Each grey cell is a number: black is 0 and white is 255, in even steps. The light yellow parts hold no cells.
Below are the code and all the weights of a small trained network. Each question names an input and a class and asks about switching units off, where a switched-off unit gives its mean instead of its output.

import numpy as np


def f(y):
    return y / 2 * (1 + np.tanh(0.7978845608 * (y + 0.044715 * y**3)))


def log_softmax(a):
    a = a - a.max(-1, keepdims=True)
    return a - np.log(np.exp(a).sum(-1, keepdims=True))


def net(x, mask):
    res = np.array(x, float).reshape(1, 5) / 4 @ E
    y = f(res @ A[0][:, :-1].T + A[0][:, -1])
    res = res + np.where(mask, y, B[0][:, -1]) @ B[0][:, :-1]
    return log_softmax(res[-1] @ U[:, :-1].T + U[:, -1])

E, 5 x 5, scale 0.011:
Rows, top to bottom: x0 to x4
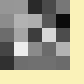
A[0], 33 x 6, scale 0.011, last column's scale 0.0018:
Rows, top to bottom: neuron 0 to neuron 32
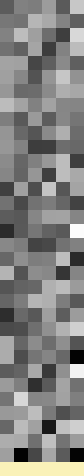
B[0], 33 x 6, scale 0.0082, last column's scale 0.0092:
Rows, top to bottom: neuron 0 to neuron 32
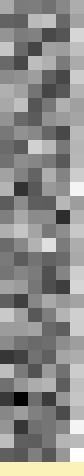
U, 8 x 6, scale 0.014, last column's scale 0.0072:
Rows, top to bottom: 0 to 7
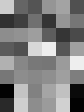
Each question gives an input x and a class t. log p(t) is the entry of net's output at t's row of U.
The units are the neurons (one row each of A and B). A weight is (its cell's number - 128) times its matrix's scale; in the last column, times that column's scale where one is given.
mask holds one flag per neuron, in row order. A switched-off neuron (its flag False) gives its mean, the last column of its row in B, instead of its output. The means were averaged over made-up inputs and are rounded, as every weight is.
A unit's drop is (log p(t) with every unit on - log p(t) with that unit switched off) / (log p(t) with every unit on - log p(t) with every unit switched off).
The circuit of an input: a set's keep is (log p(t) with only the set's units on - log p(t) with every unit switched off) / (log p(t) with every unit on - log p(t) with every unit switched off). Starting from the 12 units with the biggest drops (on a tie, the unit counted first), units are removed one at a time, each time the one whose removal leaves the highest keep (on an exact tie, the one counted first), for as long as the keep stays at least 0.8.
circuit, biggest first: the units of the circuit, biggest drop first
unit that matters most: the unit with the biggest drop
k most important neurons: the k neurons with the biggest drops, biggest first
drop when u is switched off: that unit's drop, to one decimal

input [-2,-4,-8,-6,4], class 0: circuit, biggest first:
(neuron 3)
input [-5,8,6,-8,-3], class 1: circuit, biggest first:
(neuron 25; neuron 32; neuron 19)
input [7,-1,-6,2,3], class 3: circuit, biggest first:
(neuron 10; neuron 17; neuron 27)
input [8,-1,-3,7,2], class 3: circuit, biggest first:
(neuron 17; neuron 10; neuron 4)
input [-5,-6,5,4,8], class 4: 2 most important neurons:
(neuron 22; neuron 13)
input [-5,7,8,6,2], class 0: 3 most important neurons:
(neuron 13; neuron 22; neuron 31)
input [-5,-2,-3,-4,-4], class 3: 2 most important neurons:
(neuron 1; neuron 22)
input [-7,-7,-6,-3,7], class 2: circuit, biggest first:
(neuron 15; neuron 20)
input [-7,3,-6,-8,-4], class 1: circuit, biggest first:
(neuron 25; neuron 19)
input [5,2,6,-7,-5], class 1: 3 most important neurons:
(neuron 32; neuron 25; neuron 19)
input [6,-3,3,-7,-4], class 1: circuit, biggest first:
(neuron 32; neuron 25)
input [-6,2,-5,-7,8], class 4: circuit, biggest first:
(neuron 16; neuron 3)
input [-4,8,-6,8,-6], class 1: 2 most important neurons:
(neuron 28; neuron 30)
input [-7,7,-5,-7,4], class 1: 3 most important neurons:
(neuron 19; neuron 25; neuron 14)
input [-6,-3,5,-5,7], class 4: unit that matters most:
neuron 22
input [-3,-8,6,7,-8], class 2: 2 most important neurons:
(neuron 5; neuron 20)
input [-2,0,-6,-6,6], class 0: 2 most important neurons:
(neuron 3; neuron 26)
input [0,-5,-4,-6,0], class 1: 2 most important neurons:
(neuron 32; neuron 25)
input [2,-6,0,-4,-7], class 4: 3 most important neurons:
(neuron 7; neuron 2; neuron 29)
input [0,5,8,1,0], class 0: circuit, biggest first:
(neuron 13)
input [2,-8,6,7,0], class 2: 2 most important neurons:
(neuron 20; neuron 5)
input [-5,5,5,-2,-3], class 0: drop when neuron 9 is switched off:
0.2
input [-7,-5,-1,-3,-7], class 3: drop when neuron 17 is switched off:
-0.1
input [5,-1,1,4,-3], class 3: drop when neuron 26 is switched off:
0.0
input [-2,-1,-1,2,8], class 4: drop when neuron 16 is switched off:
0.1
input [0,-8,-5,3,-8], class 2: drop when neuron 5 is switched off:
0.2
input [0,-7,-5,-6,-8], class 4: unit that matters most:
neuron 12
